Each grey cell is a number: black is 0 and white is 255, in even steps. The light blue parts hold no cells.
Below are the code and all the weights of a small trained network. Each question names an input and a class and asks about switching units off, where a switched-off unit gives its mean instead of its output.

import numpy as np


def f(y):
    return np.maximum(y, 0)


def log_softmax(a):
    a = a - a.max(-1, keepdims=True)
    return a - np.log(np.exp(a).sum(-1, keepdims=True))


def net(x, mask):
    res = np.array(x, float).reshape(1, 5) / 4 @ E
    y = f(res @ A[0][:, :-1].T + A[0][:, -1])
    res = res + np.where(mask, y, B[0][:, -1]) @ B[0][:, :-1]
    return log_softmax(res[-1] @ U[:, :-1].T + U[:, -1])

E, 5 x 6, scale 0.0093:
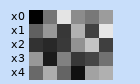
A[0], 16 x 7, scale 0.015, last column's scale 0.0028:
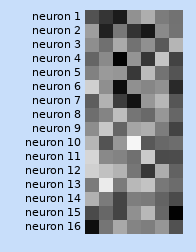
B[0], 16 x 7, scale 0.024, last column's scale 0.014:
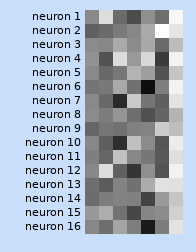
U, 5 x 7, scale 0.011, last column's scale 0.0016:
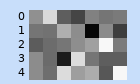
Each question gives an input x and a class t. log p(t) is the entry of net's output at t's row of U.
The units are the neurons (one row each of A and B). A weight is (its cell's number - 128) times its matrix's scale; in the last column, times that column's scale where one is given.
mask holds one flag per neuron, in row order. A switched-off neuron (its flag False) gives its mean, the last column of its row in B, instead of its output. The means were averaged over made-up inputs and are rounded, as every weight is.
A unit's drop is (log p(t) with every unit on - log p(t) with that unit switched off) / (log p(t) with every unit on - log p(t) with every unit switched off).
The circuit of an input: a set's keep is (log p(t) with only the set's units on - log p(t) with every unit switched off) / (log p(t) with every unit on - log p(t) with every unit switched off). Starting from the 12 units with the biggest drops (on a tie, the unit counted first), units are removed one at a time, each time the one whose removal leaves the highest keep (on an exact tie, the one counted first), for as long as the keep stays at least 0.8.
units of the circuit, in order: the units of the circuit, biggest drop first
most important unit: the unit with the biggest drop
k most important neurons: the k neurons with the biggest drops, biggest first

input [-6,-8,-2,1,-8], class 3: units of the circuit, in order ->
(neuron 10)
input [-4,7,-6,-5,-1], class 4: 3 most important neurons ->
(neuron 4; neuron 1; neuron 15)
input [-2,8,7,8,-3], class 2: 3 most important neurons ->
(neuron 2; neuron 12; neuron 11)
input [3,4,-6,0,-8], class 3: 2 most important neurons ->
(neuron 10; neuron 1)
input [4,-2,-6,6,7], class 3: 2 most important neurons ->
(neuron 7; neuron 1)
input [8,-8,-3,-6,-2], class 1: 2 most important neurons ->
(neuron 16; neuron 4)
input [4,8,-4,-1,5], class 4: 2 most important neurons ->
(neuron 4; neuron 10)
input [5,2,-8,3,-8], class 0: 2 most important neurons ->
(neuron 12; neuron 7)
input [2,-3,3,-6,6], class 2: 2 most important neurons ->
(neuron 13; neuron 10)
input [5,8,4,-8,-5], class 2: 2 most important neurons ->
(neuron 13; neuron 9)
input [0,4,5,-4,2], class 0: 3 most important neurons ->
(neuron 1; neuron 2; neuron 15)
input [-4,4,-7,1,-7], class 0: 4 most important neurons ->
(neuron 12; neuron 7; neuron 5; neuron 6)
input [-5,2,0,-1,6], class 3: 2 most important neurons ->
(neuron 7; neuron 16)
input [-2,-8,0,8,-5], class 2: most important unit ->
neuron 2
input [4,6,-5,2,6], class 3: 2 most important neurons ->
(neuron 7; neuron 1)
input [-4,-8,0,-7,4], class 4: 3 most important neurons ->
(neuron 11; neuron 2; neuron 5)
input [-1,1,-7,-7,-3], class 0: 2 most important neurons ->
(neuron 12; neuron 2)
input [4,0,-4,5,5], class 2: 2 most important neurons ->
(neuron 2; neuron 10)
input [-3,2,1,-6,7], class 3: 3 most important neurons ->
(neuron 7; neuron 2; neuron 5)
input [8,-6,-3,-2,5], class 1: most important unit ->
neuron 16
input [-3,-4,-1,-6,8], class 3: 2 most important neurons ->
(neuron 7; neuron 5)
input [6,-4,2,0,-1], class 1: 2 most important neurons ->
(neuron 4; neuron 16)
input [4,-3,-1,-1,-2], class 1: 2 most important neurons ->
(neuron 4; neuron 16)
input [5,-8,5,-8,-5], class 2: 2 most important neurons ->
(neuron 13; neuron 4)
